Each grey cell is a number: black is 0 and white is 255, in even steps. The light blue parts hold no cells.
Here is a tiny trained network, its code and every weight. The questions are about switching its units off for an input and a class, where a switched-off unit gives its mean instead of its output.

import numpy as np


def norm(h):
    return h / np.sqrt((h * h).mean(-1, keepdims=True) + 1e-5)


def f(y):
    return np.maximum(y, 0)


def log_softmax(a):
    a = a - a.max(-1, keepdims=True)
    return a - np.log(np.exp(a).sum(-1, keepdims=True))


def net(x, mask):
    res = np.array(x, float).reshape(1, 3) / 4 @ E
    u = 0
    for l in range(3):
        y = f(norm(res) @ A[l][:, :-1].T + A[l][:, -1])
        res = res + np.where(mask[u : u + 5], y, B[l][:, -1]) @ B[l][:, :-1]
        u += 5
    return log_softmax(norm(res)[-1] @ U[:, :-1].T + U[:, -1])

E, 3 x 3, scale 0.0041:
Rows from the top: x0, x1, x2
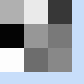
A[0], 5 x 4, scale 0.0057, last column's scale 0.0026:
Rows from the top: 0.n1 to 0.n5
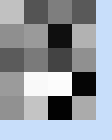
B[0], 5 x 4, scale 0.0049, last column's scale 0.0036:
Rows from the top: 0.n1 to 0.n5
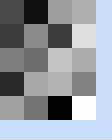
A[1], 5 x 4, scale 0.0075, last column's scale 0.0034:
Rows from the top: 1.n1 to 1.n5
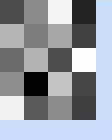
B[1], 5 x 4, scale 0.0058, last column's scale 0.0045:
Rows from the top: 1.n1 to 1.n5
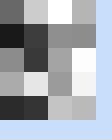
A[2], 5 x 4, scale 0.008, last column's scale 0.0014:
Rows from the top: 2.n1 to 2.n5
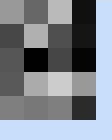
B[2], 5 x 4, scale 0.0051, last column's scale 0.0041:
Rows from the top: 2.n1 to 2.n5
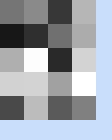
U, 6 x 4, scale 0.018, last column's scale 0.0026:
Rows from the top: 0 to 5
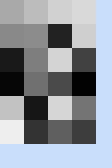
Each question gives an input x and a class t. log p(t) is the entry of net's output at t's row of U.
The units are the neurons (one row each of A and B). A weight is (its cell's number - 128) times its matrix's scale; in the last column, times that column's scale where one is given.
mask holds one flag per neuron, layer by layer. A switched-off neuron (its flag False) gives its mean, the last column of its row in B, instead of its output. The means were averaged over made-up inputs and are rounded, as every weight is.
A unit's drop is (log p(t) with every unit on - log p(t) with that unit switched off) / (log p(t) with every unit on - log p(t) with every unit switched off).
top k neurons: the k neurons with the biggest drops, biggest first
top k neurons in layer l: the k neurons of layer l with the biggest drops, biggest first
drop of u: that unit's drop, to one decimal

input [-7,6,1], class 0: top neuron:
[2.n4]
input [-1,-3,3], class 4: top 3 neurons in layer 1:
[1.n5, 1.n1, 1.n2]
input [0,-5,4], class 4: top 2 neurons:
[0.n5, 1.n5]
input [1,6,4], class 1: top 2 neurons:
[2.n3, 1.n3]
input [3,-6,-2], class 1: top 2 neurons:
[2.n3, 1.n4]
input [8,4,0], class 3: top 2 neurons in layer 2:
[2.n2, 2.n4]
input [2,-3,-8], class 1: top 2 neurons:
[2.n3, 1.n4]
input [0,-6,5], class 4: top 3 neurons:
[0.n5, 1.n5, 0.n1]
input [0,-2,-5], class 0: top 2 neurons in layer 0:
[0.n5, 0.n3]
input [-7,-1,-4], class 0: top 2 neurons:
[2.n4, 1.n4]
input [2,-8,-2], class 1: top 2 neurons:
[2.n3, 1.n5]
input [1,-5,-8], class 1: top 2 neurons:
[2.n3, 1.n3]
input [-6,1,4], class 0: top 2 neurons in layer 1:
[1.n4, 1.n3]
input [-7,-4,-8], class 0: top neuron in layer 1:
[1.n4]
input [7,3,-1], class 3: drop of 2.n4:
0.5
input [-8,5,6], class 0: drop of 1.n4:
0.2
